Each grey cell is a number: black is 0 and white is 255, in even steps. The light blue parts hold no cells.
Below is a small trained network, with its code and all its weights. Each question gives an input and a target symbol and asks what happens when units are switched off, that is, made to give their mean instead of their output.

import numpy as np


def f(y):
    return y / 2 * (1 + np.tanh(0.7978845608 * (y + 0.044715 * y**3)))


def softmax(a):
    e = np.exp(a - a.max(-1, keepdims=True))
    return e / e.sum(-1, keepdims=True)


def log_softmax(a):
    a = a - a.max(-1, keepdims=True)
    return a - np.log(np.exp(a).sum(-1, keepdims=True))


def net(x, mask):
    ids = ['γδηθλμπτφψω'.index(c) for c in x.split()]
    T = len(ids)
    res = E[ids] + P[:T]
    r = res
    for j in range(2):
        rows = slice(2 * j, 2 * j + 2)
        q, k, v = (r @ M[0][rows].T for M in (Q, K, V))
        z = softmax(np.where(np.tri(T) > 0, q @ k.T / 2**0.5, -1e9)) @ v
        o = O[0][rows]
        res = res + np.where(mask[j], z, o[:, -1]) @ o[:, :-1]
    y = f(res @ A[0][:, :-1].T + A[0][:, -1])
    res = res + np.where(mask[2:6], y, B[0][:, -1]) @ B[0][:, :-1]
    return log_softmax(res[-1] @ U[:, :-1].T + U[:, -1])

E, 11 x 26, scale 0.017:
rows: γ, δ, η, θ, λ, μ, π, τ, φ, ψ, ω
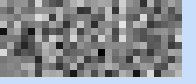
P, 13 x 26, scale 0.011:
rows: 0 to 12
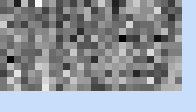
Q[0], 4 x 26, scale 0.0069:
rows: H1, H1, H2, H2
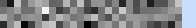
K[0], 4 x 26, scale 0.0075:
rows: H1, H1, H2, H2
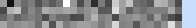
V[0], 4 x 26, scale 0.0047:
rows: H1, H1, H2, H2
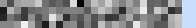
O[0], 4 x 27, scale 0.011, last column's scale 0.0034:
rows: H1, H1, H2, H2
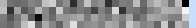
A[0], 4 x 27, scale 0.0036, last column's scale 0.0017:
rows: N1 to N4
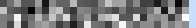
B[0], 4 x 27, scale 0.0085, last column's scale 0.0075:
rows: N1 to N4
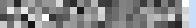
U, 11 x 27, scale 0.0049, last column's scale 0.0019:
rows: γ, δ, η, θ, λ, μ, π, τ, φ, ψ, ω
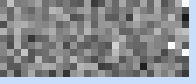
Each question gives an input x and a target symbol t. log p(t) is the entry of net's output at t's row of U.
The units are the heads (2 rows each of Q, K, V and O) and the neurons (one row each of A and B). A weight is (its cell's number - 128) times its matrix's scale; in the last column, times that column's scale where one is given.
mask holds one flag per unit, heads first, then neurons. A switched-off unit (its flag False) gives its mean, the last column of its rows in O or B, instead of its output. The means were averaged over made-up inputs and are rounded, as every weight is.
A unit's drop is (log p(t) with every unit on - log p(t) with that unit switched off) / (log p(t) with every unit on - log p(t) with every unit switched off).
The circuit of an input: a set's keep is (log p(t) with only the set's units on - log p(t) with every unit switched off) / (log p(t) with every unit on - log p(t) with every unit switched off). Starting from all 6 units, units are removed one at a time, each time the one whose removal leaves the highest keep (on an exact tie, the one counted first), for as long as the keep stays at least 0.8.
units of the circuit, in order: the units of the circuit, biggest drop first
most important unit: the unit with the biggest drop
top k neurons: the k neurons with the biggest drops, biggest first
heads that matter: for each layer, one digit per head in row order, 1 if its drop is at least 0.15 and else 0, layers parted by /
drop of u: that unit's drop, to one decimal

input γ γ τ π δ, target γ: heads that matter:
11
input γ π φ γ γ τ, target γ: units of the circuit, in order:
[H2, H1, N2]
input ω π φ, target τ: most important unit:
N3
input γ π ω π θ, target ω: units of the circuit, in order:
[H1, N1]
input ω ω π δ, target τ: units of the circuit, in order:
[N3, H2]
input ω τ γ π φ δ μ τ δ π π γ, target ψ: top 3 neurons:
[N1, N2, N3]
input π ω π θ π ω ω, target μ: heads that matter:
01
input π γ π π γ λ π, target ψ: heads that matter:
01
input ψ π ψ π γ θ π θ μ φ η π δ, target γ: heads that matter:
01
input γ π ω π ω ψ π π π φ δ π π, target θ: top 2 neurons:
[N1, N4]
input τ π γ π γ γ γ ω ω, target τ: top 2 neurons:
[N3, N4]
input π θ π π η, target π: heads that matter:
10
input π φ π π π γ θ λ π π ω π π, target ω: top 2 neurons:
[N4, N1]
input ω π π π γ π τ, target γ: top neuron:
[N2]
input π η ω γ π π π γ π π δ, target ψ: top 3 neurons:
[N1, N2, N3]
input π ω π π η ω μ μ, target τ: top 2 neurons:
[N3, N1]
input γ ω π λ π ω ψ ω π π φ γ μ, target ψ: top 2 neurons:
[N1, N2]
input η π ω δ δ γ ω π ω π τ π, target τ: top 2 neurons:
[N2, N1]
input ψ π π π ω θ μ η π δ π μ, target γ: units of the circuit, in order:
[H2, N2]
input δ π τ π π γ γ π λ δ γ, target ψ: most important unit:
N2
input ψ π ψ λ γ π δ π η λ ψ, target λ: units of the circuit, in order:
[H1, N1]
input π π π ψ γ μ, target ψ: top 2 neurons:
[N2, N3]
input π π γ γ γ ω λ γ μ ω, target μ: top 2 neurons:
[N1, N2]
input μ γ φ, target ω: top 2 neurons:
[N4, N3]
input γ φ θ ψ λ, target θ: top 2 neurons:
[N1, N4]
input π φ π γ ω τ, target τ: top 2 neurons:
[N3, N2]
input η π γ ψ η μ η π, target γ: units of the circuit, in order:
[H2]
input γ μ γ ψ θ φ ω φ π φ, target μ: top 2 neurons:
[N3, N2]
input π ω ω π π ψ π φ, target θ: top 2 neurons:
[N1, N4]
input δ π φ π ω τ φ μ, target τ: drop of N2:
0.2
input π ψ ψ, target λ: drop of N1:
0.2
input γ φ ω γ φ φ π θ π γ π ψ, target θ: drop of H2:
0.6
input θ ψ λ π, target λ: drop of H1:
0.4
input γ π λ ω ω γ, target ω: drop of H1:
0.9
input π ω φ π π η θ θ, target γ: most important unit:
H2
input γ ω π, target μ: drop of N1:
0.2
